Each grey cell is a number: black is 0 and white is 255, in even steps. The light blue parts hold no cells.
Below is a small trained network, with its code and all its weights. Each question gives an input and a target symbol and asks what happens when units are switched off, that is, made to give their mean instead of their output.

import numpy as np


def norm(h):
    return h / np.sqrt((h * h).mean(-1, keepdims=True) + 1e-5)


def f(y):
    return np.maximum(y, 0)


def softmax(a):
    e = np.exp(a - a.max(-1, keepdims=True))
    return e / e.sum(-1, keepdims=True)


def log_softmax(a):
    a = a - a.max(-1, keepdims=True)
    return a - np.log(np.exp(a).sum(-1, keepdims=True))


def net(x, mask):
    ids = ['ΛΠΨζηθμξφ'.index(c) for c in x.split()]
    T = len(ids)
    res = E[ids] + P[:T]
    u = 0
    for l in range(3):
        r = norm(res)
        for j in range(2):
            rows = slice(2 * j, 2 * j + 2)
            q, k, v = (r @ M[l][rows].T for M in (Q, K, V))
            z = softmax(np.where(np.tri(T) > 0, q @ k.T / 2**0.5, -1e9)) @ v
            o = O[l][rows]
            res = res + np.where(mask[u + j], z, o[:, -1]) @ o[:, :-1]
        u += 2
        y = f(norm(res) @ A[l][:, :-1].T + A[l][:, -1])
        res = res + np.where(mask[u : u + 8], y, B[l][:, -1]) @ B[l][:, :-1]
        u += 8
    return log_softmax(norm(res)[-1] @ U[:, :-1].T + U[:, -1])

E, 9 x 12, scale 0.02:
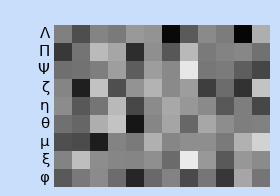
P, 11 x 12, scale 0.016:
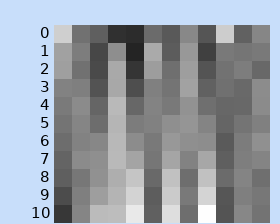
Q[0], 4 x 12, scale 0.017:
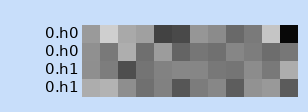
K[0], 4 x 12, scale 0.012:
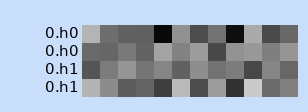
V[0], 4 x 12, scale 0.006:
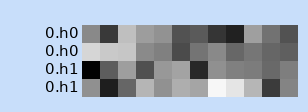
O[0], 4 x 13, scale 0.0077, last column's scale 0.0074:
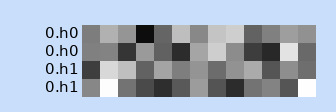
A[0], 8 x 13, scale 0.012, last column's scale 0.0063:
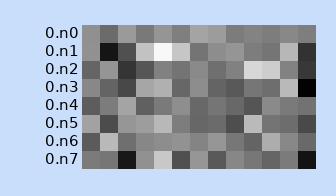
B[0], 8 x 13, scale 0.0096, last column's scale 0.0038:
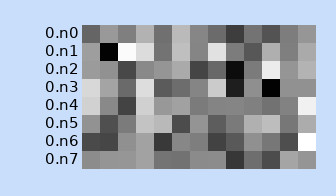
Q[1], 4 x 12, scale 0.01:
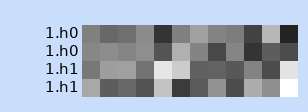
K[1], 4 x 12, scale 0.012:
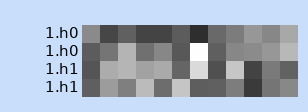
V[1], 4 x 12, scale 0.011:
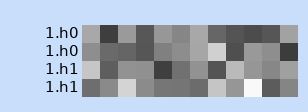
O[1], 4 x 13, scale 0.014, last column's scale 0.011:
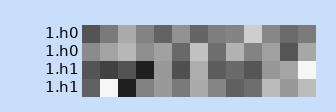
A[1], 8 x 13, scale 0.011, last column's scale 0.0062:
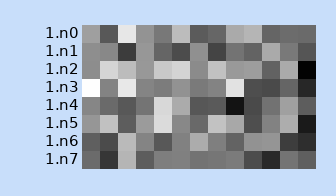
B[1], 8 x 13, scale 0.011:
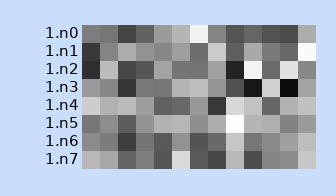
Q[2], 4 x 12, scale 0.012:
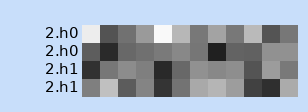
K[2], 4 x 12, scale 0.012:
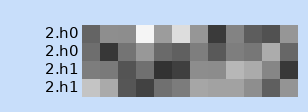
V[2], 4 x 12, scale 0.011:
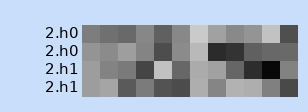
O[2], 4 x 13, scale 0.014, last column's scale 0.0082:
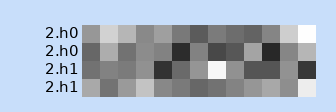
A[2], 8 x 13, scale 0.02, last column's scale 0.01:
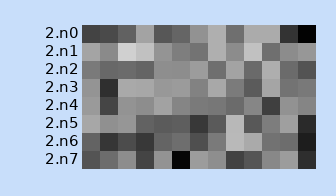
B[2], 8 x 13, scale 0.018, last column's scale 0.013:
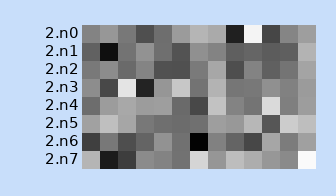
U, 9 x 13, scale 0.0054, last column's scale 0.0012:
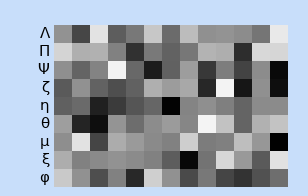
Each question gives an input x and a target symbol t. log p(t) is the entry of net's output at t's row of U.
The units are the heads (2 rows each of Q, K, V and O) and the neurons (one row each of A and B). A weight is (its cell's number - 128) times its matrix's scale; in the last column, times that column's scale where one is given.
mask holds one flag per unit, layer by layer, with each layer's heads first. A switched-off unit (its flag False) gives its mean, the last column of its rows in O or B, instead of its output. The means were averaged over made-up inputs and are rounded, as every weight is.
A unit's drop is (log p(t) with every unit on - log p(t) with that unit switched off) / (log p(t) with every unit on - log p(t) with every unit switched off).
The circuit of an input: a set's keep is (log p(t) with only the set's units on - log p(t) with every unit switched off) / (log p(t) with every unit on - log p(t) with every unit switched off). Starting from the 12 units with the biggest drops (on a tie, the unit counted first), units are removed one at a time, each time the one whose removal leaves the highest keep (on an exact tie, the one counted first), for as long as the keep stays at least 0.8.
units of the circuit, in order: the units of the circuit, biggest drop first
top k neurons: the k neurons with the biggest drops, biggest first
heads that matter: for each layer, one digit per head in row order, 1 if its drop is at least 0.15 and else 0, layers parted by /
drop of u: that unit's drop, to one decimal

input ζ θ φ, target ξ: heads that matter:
00 / 10 / 01
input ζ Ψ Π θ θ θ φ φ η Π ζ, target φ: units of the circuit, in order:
[1.h1 1.n7 1.n3]
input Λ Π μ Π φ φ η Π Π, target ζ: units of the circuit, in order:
[2.n0 2.h0]
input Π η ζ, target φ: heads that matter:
00 / 11 / 00
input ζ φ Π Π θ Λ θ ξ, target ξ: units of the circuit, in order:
[1.h0 2.h1]
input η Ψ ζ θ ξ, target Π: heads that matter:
00 / 01 / 00
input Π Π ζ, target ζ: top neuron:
[1.n2]
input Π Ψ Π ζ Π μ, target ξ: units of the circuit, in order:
[0.h0 2.h1]
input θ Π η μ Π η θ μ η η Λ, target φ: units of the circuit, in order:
[1.h1 1.n3 1.n7]
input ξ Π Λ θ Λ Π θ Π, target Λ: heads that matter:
00 / 00 / 10
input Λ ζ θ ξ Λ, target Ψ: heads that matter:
10 / 00 / 00
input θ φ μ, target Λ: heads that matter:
01 / 00 / 00
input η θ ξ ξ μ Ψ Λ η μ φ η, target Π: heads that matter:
00 / 01 / 00
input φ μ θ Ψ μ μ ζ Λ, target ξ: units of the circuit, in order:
[0.h0]
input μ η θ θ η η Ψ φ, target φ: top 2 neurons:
[0.n2 1.n3]
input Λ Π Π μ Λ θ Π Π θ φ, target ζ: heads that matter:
00 / 01 / 10
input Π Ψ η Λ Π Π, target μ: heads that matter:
01 / 01 / 00
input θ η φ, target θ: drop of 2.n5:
0.0
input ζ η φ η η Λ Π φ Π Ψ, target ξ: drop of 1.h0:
1.1
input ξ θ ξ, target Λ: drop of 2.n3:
0.2
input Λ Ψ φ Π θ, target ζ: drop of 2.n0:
0.3
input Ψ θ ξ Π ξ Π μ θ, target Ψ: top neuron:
[2.n1]
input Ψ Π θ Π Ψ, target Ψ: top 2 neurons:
[2.n1 2.n7]
